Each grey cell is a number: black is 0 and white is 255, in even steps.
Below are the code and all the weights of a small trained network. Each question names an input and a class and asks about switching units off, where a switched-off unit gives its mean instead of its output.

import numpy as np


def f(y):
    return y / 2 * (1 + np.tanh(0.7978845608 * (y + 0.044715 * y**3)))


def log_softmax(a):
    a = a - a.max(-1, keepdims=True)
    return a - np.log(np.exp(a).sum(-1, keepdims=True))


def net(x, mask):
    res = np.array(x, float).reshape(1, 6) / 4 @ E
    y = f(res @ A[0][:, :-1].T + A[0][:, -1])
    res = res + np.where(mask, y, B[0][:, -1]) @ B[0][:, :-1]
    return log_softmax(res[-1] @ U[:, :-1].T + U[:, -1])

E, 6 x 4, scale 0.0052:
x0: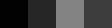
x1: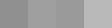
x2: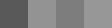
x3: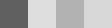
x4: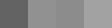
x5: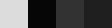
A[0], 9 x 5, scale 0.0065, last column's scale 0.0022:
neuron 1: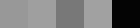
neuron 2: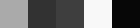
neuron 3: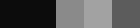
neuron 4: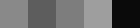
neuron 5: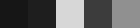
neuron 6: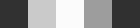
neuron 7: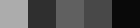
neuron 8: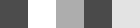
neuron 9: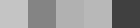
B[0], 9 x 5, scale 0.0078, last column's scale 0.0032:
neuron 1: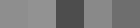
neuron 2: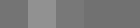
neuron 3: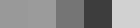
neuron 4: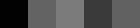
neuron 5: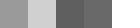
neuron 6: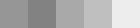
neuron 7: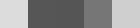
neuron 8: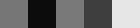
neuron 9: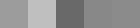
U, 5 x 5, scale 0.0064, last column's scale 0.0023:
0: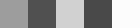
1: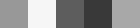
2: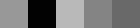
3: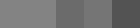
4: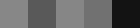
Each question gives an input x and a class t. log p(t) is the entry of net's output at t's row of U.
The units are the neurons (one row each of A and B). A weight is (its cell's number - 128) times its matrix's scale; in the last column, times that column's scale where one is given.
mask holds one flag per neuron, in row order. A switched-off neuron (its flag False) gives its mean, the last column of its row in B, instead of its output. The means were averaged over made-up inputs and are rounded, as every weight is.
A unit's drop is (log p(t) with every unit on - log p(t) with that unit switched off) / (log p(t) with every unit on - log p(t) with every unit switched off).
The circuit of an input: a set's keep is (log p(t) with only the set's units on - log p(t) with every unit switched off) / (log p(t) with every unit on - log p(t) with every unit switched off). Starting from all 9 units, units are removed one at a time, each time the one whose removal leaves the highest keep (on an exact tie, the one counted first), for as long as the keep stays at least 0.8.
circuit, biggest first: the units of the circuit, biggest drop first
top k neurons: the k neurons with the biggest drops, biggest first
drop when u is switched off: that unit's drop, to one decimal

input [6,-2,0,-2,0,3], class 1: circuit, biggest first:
neuron 5; neuron 8
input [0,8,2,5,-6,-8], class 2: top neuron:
neuron 8
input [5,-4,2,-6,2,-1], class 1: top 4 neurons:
neuron 5; neuron 3; neuron 8; neuron 6
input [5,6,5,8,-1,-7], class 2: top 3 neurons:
neuron 8; neuron 6; neuron 5
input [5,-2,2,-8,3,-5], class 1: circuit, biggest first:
neuron 5; neuron 3
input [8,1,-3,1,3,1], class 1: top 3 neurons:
neuron 5; neuron 3; neuron 8
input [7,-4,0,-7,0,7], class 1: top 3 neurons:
neuron 5; neuron 3; neuron 8
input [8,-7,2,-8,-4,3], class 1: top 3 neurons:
neuron 5; neuron 3; neuron 8
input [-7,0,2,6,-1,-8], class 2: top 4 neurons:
neuron 8; neuron 6; neuron 5; neuron 3
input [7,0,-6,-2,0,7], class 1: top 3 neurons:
neuron 5; neuron 8; neuron 3
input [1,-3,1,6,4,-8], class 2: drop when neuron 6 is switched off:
0.2
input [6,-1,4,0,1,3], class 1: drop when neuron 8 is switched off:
0.2
